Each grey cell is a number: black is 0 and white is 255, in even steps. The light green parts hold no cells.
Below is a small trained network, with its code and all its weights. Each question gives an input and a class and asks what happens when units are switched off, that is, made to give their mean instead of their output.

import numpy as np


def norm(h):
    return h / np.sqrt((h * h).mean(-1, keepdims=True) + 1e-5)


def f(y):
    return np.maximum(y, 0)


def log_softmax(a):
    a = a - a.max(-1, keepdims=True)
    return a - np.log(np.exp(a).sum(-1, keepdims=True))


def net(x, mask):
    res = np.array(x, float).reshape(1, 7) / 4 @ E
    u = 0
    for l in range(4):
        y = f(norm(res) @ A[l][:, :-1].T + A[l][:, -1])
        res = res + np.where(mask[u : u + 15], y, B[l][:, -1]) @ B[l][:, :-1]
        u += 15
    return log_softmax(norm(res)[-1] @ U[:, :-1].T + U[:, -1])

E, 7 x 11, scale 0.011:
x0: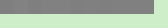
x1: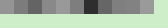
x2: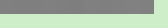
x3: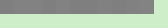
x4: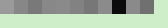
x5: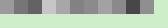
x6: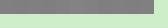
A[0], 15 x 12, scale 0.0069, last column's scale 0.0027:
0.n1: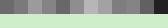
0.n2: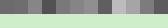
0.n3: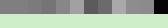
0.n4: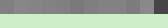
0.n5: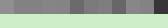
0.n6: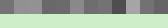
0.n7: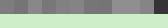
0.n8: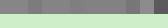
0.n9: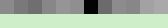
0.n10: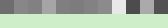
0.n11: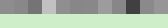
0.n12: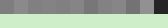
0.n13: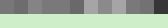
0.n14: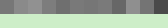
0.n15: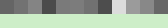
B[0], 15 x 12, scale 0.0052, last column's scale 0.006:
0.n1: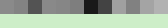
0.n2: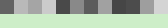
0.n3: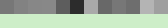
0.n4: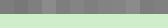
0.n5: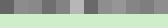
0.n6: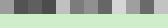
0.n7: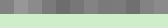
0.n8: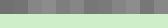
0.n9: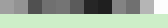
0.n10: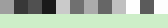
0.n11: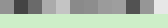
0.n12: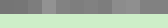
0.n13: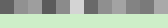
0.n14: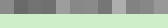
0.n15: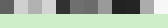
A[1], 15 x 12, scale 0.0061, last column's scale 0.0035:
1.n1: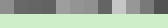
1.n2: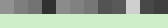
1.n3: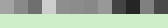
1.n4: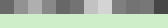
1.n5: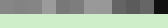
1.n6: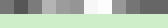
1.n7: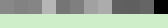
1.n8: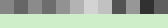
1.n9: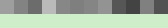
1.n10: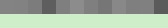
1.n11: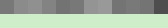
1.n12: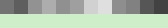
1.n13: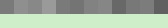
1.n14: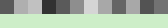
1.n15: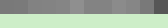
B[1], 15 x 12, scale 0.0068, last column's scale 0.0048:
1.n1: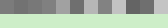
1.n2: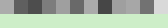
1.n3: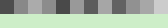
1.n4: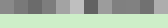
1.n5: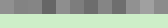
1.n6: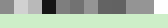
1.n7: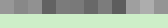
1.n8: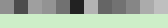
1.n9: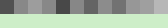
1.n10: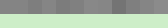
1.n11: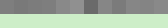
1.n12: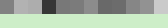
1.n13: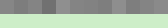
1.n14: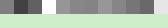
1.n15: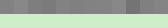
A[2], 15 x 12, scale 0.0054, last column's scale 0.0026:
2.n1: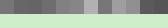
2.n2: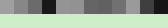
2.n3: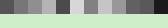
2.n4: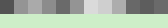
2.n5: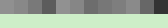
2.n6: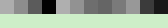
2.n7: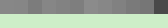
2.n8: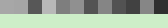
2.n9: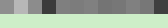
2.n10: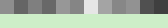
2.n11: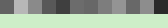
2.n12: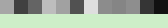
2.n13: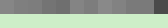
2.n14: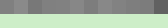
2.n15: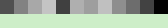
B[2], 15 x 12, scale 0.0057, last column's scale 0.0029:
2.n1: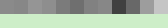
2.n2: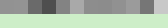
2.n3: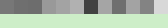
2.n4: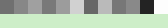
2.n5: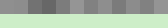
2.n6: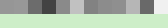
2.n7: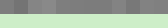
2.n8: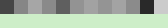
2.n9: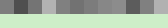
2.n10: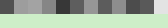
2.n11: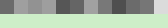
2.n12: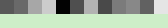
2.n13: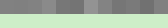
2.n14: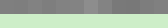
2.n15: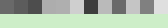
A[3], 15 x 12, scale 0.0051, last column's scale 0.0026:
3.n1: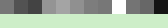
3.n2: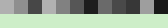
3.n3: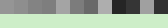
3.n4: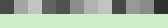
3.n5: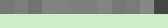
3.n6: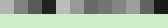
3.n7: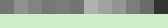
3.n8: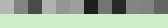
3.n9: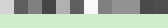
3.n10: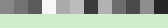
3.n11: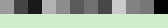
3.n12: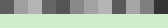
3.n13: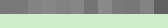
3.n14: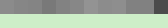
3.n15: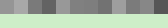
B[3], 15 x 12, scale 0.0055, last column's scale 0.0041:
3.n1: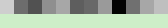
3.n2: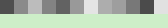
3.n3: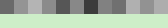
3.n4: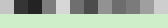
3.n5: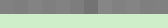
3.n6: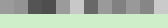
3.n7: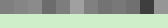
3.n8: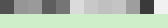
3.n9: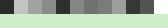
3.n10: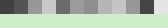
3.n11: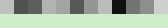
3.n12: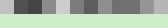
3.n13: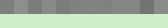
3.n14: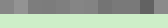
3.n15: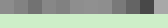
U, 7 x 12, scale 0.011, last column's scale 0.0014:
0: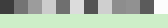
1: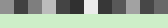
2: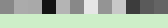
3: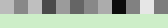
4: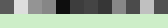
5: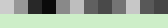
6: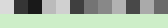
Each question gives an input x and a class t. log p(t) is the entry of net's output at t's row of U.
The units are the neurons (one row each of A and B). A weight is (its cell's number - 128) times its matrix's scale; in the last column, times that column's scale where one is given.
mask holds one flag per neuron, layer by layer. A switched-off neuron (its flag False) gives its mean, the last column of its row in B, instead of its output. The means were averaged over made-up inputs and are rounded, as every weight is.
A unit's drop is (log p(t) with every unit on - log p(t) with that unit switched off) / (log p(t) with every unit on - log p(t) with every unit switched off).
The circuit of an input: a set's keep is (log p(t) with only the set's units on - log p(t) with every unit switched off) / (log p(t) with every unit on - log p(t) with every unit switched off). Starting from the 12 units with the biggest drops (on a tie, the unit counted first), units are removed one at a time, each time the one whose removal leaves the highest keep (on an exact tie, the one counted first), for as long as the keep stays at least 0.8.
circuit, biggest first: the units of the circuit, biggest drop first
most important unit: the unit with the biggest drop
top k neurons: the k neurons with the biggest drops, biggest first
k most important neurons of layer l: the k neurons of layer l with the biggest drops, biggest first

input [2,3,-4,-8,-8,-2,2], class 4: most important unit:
0.n15
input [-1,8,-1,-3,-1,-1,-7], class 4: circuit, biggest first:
[0.n9 0.n10]
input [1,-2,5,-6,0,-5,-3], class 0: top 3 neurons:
[0.n10 0.n9 0.n2]
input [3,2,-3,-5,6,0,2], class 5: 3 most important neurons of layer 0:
[0.n15 0.n2 0.n6]
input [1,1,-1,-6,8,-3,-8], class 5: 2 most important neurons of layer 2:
[2.n6 2.n2]
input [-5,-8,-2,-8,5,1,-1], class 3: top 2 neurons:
[0.n10 1.n6]
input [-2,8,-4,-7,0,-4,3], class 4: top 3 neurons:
[0.n10 0.n15 0.n3]
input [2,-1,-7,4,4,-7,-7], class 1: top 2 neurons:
[0.n9 1.n14]
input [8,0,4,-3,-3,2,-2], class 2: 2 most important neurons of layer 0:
[0.n10 0.n9]
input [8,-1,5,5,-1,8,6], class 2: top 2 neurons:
[1.n6 0.n10]
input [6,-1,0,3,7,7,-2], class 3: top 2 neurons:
[0.n9 1.n6]
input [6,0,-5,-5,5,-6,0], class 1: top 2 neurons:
[0.n9 1.n14]
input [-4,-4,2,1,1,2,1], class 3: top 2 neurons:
[0.n9 0.n10]
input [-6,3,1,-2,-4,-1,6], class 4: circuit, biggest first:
[0.n15]
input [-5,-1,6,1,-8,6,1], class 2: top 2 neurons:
[0.n9 1.n6]
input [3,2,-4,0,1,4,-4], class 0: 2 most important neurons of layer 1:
[1.n3 1.n2]
